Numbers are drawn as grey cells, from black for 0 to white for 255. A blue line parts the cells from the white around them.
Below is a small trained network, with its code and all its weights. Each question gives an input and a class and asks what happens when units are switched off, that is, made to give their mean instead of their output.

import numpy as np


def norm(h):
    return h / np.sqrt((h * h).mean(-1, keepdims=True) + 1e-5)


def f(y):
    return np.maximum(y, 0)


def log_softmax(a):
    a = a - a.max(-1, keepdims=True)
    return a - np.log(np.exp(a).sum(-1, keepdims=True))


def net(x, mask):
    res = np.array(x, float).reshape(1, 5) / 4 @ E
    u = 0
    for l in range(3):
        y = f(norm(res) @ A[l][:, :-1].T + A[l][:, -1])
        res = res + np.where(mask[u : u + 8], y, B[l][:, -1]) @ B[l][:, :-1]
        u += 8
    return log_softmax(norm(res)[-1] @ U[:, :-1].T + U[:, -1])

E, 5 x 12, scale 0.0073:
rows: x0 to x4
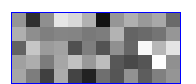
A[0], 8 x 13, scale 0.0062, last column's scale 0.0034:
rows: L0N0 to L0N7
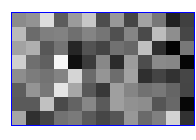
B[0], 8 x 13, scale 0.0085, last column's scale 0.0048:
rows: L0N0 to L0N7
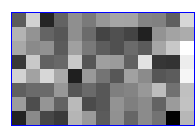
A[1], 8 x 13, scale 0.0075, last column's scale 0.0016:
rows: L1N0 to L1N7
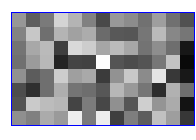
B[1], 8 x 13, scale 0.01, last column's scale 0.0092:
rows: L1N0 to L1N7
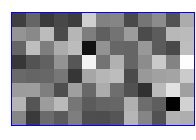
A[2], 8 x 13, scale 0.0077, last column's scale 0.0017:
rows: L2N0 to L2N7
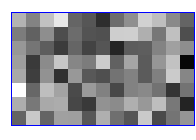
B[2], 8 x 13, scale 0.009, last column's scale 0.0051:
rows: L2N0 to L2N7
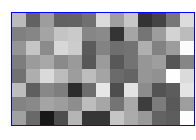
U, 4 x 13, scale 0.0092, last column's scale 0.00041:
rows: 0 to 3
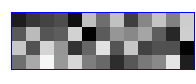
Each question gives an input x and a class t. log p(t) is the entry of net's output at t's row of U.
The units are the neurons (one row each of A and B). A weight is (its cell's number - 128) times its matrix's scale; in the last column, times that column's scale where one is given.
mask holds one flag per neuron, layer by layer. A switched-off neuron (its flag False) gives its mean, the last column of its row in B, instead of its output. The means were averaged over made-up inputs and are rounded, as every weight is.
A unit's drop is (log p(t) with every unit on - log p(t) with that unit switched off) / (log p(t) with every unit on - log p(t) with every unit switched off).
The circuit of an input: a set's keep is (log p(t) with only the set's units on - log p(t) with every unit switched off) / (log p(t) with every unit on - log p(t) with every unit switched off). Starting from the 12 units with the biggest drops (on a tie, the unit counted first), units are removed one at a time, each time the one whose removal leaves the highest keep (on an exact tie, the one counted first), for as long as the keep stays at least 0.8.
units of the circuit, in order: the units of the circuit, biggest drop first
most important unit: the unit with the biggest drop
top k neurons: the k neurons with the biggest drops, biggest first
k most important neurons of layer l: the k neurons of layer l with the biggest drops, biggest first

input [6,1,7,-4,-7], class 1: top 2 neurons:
L0N0; L0N4
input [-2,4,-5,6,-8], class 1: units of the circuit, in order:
L1N2
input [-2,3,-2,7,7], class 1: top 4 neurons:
L0N3; L0N2; L2N7; L1N5
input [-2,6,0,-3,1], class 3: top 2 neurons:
L1N4; L1N0
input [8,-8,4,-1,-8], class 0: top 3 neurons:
L1N4; L0N3; L1N0
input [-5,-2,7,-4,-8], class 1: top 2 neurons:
L0N4; L0N0
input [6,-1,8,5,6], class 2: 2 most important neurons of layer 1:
L1N6; L1N3
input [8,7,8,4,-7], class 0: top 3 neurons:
L1N0; L1N4; L0N4
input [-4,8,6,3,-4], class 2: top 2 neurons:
L1N6; L0N3
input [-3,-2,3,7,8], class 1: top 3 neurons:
L0N3; L0N2; L2N7
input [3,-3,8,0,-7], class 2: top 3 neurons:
L1N6; L0N3; L2N0
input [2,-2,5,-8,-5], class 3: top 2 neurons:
L0N6; L1N5
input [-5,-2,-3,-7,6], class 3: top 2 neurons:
L0N2; L1N2
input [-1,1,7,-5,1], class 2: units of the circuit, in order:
L1N6
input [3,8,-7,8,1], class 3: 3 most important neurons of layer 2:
L2N4; L2N2; L2N0
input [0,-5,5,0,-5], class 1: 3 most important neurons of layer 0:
L0N0; L0N4; L0N5
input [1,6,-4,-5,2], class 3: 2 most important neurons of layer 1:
L1N6; L1N5
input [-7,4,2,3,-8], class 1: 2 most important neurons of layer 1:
L1N2; L1N4
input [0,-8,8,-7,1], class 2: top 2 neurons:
L1N6; L2N0
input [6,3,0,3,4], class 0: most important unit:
L1N4
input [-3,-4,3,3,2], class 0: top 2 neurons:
L1N3; L0N4
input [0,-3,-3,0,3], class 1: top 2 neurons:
L0N3; L1N6
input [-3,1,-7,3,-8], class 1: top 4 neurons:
L1N2; L0N0; L1N6; L2N7
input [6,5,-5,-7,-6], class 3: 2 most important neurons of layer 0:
L0N6; L0N3
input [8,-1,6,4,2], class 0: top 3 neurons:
L1N0; L1N4; L0N4
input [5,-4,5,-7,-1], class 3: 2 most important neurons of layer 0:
L0N4; L0N6
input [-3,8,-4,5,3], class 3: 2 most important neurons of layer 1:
L1N6; L1N7
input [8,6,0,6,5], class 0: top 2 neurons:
L1N0; L1N4
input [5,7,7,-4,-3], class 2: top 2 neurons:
L1N6; L1N3
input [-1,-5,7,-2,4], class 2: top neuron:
L1N6
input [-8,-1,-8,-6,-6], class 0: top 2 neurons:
L1N3; L1N6
